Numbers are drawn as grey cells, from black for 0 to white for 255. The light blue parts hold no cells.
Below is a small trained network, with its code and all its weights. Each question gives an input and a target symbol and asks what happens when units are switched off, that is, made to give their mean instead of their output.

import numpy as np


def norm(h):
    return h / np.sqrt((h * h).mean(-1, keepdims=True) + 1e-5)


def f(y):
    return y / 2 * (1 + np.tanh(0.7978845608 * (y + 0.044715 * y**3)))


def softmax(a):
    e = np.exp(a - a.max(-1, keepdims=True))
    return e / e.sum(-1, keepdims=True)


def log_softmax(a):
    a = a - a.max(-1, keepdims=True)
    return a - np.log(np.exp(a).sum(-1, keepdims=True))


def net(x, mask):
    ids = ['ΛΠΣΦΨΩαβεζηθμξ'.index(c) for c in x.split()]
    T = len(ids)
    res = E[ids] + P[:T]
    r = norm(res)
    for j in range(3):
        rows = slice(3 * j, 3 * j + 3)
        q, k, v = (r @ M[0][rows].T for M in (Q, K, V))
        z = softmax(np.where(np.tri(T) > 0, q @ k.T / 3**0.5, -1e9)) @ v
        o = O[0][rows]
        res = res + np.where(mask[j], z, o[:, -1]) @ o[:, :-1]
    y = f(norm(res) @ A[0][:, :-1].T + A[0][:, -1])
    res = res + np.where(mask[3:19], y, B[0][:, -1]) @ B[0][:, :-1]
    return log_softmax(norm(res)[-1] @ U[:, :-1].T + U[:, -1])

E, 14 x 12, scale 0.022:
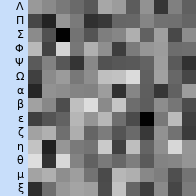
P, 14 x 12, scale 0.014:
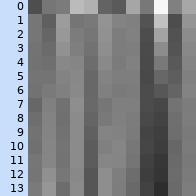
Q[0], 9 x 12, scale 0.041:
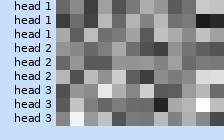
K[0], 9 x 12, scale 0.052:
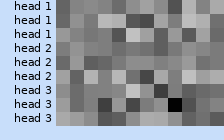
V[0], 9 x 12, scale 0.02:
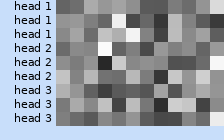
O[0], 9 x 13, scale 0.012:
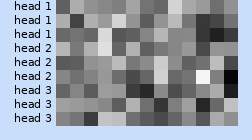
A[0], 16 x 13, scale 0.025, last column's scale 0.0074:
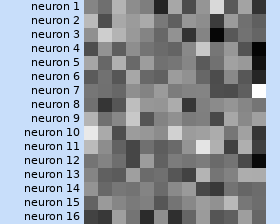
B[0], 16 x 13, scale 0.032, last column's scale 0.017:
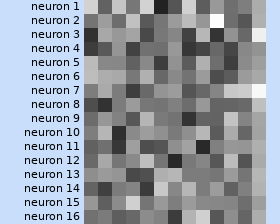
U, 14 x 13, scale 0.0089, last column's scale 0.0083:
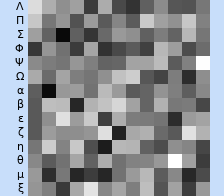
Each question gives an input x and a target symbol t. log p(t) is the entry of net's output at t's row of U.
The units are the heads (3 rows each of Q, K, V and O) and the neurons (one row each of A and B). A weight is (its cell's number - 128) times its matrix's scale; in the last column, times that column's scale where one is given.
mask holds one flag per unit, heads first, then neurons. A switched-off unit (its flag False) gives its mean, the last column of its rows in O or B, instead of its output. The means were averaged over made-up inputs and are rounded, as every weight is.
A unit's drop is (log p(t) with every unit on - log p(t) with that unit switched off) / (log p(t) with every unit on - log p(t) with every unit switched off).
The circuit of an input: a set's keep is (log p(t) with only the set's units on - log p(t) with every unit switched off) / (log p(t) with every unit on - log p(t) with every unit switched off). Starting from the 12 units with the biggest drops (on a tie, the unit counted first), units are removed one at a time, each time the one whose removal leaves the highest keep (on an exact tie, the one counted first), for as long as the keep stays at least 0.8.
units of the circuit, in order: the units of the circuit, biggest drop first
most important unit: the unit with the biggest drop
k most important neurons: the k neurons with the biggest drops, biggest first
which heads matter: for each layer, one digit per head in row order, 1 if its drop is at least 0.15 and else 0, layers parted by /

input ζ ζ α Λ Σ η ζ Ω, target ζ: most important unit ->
head 2
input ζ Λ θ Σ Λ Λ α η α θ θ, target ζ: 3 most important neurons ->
[neuron 14; neuron 16; neuron 6]
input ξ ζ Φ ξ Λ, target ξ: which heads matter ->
011
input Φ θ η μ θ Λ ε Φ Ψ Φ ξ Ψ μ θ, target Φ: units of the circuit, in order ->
[neuron 9; head 2]
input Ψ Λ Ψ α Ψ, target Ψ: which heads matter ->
110
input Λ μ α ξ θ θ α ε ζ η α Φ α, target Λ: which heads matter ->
011
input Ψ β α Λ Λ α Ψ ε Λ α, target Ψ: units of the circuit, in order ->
[head 1; neuron 2]
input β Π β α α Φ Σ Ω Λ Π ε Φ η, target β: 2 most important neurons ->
[neuron 9; neuron 14]
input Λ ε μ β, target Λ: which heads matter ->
011
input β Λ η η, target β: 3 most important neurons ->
[neuron 9; neuron 3; neuron 14]
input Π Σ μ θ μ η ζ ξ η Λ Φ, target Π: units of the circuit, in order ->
[neuron 5; head 2]
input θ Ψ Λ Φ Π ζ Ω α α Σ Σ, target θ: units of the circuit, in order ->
[head 1; head 2; neuron 15]
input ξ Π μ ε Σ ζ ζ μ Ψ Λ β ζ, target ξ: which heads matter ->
111
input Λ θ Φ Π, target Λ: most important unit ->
head 3
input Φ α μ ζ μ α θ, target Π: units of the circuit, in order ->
[neuron 5; head 2; neuron 3]
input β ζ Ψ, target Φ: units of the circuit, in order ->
[neuron 12; neuron 11; neuron 1]
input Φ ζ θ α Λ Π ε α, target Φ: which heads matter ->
110
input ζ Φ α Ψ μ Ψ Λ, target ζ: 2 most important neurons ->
[neuron 14; neuron 6]
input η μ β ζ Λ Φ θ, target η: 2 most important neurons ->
[neuron 2; neuron 6]
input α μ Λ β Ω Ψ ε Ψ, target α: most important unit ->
head 1
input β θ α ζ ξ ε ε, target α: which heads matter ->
001
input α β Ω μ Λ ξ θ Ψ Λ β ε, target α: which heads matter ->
110
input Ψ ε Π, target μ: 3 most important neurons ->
[neuron 16; neuron 1; neuron 13]
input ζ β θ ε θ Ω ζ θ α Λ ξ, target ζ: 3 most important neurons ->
[neuron 14; neuron 6; neuron 12]
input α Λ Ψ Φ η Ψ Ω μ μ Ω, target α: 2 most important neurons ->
[neuron 15; neuron 4]
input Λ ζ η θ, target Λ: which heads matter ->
101
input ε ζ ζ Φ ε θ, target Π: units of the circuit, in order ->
[neuron 5; neuron 3; head 2]
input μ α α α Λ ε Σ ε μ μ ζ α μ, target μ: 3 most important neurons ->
[neuron 5; neuron 14; neuron 7]
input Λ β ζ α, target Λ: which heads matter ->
011
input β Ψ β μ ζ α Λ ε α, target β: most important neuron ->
[neuron 7]
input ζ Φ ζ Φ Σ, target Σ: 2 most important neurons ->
[neuron 11; neuron 7]
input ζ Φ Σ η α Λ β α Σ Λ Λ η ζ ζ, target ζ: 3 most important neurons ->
[neuron 14; neuron 6; neuron 12]
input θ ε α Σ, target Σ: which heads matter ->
010
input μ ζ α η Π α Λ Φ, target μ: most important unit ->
head 3
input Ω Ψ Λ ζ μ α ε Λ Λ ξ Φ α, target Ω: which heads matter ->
111
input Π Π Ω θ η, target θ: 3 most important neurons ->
[neuron 15; neuron 3; neuron 7]
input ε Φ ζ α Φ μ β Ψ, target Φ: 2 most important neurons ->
[neuron 12; neuron 1]
